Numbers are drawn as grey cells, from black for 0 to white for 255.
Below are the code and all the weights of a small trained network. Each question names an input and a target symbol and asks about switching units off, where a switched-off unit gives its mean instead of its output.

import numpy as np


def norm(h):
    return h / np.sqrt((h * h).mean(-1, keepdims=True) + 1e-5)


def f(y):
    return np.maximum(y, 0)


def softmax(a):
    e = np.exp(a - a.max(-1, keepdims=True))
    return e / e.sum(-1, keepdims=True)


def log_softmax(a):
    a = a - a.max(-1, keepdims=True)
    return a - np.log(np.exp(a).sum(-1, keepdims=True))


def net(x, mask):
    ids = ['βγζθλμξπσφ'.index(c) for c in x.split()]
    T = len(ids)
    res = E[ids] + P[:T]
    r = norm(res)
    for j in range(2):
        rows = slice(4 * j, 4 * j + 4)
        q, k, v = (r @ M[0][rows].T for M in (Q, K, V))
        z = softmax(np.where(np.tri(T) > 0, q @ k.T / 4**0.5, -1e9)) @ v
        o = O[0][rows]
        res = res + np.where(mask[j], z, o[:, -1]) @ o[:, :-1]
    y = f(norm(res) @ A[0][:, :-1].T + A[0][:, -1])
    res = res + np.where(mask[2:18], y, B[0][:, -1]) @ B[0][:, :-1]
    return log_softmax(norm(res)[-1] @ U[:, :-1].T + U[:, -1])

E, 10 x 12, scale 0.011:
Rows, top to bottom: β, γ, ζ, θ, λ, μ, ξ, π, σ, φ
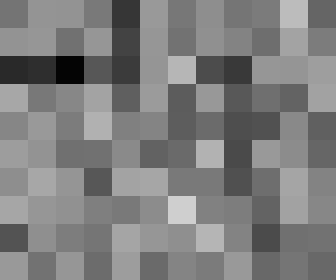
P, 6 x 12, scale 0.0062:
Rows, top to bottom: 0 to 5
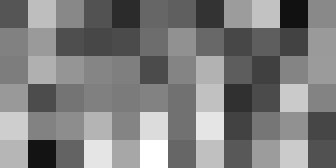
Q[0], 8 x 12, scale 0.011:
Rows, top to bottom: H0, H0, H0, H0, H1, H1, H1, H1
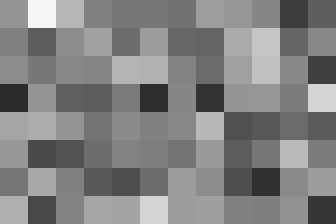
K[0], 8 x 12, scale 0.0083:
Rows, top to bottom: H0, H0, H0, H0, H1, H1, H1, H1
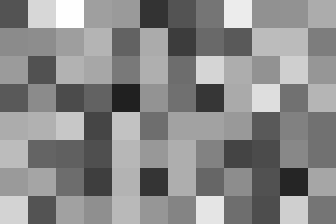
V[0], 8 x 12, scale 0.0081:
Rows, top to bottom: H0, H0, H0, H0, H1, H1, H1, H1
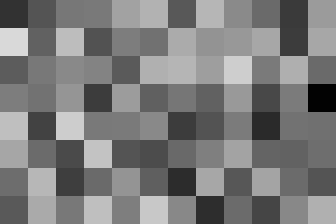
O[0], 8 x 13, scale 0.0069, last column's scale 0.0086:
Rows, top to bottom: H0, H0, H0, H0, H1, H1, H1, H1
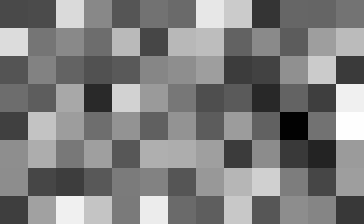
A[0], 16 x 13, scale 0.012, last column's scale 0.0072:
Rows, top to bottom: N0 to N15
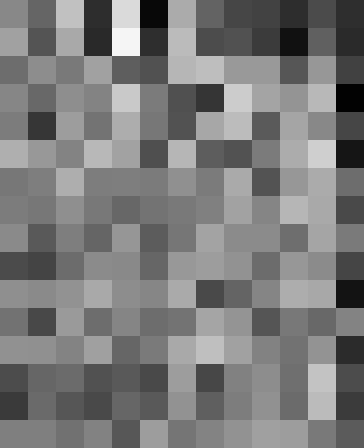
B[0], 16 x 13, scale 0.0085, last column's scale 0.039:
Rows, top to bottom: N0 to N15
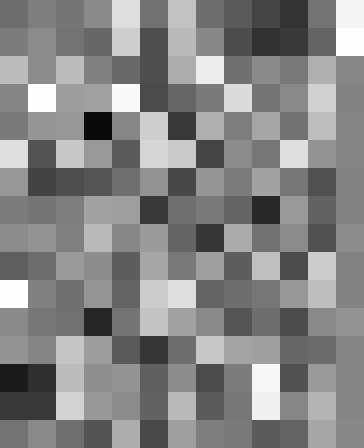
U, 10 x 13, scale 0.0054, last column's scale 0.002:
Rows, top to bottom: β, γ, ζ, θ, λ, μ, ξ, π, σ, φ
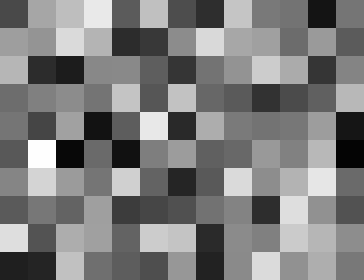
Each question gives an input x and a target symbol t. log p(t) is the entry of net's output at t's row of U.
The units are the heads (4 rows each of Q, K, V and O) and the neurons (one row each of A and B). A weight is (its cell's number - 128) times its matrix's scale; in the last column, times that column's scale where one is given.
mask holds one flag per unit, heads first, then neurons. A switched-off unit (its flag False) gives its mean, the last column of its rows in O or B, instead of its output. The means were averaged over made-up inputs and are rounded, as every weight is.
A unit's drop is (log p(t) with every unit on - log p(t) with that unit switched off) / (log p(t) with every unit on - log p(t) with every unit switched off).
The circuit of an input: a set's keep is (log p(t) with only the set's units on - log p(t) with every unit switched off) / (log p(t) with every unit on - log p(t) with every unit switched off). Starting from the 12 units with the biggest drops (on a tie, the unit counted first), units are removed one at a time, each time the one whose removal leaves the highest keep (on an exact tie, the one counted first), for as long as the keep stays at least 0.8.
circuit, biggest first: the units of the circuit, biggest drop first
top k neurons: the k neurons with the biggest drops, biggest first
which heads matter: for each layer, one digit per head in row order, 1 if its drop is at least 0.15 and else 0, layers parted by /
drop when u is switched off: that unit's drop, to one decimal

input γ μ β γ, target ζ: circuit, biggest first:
(H1, N1, N0)
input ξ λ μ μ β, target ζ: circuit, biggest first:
(N1, N0, H1)
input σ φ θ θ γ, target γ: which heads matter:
10
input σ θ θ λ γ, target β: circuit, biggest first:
(N1, H0, N0)
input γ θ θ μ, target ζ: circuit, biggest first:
(H1, H0, N1, N0)
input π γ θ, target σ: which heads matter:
01
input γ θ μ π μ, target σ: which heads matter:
11
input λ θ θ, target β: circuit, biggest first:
(H0, H1, N1, N0)
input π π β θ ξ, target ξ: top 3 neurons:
(N3, N1, N0)
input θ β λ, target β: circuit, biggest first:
(H0, N1, N0)
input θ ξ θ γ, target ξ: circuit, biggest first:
(H1, N3, N1)
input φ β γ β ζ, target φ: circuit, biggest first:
(N1, H0, N14)
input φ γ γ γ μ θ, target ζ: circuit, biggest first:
(N1, N0, H0, H1)
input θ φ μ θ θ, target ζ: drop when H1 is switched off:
0.3
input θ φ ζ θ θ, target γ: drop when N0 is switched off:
0.2
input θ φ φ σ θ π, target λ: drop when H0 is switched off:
0.8
